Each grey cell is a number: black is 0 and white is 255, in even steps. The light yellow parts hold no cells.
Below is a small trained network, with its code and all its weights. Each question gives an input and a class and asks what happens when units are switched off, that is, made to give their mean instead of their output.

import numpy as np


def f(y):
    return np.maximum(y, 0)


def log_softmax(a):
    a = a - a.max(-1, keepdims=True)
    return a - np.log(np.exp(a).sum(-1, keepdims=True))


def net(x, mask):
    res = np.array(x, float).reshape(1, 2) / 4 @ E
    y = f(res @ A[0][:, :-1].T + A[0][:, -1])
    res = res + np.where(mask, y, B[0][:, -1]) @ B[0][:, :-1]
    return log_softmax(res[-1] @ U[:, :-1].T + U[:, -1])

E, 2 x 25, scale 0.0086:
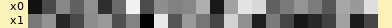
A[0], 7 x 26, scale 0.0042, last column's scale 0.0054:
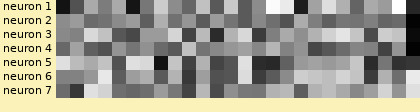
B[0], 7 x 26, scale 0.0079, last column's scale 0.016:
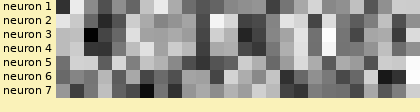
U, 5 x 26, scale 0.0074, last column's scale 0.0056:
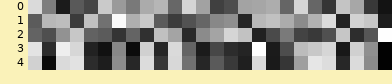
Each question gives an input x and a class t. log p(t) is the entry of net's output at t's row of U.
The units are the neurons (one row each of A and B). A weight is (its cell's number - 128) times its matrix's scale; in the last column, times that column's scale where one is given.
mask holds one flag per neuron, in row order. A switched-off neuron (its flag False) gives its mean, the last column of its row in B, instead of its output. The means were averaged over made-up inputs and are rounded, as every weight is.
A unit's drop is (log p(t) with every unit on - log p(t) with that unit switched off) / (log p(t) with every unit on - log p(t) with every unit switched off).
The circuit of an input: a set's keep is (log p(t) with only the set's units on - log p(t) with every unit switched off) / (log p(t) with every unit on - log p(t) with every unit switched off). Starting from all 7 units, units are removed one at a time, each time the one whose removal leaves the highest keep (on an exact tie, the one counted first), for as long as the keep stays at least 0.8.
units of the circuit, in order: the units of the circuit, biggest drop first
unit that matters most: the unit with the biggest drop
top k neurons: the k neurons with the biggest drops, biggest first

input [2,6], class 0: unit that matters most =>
neuron 5
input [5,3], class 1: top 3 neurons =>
(neuron 6; neuron 7; neuron 3)
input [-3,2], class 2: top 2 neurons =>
(neuron 3; neuron 1)
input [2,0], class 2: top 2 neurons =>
(neuron 5; neuron 3)
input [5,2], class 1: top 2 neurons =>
(neuron 6; neuron 1)
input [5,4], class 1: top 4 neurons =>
(neuron 6; neuron 3; neuron 7; neuron 1)
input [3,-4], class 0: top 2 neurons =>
(neuron 3; neuron 5)
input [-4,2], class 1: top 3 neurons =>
(neuron 7; neuron 6; neuron 3)
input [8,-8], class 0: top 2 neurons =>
(neuron 3; neuron 7)
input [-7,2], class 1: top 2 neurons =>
(neuron 5; neuron 7)
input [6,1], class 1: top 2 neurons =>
(neuron 6; neuron 1)
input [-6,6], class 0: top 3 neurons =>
(neuron 1; neuron 2; neuron 5)
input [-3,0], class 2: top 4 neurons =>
(neuron 1; neuron 3; neuron 4; neuron 2)
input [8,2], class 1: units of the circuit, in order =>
(neuron 1)
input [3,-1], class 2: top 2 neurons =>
(neuron 5; neuron 3)
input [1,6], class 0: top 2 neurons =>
(neuron 5; neuron 6)
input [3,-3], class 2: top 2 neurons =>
(neuron 5; neuron 7)
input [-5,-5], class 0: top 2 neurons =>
(neuron 3; neuron 6)
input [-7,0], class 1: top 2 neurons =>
(neuron 5; neuron 7)
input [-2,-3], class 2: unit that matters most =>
neuron 6
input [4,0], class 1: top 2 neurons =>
(neuron 6; neuron 1)
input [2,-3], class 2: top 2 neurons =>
(neuron 5; neuron 7)
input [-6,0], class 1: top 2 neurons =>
(neuron 5; neuron 7)
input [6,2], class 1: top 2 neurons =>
(neuron 6; neuron 1)
